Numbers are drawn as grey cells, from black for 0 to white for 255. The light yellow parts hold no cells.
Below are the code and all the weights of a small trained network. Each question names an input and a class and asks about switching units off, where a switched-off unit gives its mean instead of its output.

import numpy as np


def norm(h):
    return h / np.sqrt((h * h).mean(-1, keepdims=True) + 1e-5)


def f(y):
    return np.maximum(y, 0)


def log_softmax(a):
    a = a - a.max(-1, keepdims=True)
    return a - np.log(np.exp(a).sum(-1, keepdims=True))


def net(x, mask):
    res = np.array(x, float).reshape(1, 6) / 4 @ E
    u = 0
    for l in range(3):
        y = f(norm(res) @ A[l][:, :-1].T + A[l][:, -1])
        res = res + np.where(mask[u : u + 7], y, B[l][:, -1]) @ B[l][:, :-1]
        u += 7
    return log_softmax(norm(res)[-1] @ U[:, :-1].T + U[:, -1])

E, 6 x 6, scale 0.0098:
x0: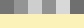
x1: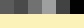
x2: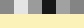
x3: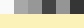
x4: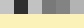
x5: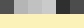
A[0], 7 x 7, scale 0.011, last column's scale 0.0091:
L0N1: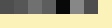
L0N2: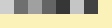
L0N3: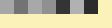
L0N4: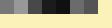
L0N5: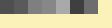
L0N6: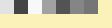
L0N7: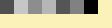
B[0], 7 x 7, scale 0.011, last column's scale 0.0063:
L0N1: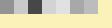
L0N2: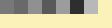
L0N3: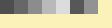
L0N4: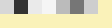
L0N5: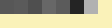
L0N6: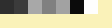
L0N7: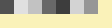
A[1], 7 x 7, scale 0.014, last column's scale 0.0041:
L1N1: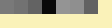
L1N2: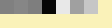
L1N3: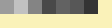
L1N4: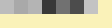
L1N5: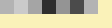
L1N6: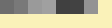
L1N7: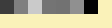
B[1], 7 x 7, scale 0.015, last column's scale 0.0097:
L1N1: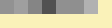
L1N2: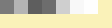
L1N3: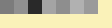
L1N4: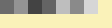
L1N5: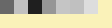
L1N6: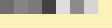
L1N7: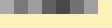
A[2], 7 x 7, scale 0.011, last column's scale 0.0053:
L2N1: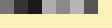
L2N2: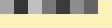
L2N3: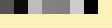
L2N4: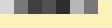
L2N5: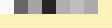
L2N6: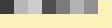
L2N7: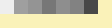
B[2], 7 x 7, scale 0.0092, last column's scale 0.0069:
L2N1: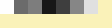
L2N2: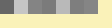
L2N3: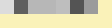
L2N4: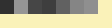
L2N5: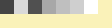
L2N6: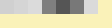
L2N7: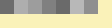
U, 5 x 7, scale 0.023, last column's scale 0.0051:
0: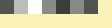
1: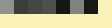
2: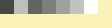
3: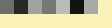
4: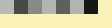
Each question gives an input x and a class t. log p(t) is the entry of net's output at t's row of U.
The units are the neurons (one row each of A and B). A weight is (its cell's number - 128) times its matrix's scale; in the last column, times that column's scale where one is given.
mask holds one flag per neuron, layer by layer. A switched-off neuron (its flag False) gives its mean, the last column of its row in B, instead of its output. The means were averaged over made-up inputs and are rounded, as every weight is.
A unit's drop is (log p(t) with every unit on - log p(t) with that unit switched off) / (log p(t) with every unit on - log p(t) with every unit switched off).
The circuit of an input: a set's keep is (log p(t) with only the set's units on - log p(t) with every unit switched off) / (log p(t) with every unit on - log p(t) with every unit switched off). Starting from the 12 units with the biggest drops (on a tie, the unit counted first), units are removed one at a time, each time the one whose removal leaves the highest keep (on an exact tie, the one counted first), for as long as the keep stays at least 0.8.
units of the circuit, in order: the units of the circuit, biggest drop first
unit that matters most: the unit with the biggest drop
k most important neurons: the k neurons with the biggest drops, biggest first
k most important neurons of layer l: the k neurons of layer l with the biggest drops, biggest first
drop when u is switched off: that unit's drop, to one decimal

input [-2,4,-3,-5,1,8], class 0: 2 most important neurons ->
(L1N5, L0N7)
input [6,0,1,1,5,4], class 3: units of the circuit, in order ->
(L0N6)
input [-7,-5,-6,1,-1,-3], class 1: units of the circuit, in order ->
(L2N1, L1N2)
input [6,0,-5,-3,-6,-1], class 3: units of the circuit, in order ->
(L1N2, L1N5)
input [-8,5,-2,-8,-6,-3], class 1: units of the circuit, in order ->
(L2N1, L1N2)
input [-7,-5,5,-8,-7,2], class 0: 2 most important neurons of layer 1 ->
(L1N5, L1N2)
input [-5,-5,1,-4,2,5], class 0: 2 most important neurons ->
(L1N5, L1N2)
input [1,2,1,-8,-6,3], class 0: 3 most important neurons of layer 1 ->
(L1N5, L1N2, L1N4)
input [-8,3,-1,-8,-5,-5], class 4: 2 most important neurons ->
(L0N4, L0N1)
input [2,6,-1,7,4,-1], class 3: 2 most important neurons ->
(L0N6, L1N2)
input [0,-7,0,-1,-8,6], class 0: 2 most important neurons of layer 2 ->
(L2N6, L2N5)
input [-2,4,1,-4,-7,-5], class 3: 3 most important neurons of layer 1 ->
(L1N2, L1N5, L1N3)
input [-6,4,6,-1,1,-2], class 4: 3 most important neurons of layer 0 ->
(L0N4, L0N6, L0N1)
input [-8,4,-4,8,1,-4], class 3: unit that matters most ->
L1N2
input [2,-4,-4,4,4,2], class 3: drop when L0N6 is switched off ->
0.9
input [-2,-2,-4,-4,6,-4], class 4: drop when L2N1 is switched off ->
0.2
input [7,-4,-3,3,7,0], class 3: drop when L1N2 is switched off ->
-0.1
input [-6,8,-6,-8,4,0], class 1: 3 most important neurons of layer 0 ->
(L0N4, L0N6, L0N1)
